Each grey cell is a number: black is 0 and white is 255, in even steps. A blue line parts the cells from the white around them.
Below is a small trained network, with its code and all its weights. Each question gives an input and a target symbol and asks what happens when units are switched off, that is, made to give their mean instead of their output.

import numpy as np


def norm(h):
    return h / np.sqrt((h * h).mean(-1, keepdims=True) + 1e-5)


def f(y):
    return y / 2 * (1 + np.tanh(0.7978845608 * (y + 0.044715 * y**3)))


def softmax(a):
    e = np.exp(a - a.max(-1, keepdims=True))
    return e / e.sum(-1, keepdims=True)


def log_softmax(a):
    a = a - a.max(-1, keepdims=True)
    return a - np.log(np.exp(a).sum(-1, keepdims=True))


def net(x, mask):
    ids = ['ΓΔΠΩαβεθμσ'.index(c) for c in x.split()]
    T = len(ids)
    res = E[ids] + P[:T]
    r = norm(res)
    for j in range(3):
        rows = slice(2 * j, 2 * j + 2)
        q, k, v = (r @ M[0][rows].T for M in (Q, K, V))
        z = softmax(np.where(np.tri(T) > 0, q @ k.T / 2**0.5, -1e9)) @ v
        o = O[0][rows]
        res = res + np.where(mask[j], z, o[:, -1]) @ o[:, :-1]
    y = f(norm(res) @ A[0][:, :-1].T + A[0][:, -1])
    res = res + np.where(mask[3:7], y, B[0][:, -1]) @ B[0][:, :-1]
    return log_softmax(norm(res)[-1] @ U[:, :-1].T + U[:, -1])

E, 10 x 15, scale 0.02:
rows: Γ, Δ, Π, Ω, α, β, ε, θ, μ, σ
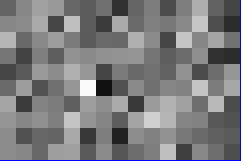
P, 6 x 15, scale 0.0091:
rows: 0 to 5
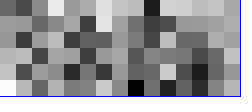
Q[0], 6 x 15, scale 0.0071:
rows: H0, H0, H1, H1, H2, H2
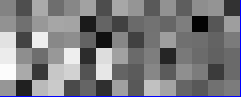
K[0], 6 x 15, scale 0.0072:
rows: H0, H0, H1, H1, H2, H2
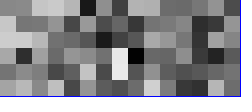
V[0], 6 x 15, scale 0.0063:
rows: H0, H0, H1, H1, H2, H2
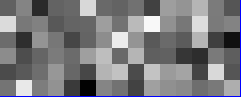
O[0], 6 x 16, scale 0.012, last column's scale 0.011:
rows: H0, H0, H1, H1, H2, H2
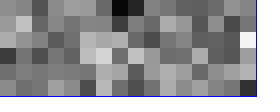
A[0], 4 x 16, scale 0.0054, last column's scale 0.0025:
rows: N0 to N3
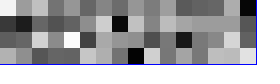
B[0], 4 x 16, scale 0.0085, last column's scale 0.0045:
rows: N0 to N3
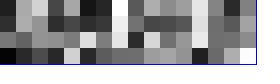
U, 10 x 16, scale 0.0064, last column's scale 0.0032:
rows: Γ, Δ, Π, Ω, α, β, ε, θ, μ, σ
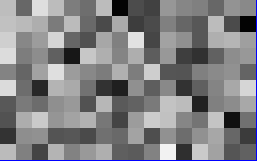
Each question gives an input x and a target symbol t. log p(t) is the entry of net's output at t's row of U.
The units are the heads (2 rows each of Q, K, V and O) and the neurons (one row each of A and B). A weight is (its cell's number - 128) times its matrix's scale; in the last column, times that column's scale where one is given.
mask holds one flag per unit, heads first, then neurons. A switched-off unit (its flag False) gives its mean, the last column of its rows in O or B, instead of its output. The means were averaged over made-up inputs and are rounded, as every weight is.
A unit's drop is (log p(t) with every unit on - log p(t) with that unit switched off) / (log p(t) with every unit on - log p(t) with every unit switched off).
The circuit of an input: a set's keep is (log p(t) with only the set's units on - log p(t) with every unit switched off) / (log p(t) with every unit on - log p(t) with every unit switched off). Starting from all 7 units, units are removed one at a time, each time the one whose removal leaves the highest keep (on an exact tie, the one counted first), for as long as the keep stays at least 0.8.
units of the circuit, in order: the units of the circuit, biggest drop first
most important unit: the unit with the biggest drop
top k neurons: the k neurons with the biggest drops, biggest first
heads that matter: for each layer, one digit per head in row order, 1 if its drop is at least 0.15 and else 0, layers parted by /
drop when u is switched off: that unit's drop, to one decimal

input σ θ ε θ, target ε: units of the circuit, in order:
[H2, N3]
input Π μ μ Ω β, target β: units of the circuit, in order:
[H1]
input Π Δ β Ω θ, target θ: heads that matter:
010
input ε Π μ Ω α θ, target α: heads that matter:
100
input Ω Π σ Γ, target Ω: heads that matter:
000
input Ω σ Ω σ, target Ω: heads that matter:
010
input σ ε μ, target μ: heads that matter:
010
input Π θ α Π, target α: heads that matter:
100
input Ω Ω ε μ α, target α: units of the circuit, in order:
[H0, H1]
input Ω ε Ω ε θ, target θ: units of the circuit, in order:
[H1, H0]
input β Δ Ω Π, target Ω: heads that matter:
011
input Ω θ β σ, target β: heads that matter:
101
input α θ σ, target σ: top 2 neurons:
[N3, N2]
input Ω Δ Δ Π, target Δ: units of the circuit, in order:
[H1]
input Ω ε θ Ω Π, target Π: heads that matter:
110
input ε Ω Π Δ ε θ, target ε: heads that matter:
001
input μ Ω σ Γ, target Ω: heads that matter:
010
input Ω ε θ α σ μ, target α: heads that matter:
100
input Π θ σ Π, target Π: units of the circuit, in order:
[H0, N3, H1]
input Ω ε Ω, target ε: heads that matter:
101
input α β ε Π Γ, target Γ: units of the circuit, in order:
[H2]
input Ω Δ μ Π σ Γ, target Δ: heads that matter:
110
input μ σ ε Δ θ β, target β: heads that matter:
011
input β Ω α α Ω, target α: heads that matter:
110
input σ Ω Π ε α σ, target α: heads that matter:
100
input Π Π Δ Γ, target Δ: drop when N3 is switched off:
0.0
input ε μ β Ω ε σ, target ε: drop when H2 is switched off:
0.3
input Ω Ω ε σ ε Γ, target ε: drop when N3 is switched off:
0.3
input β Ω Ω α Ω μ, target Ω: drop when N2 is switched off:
0.0
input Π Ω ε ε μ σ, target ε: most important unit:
H2
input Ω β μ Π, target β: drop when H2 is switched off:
0.3
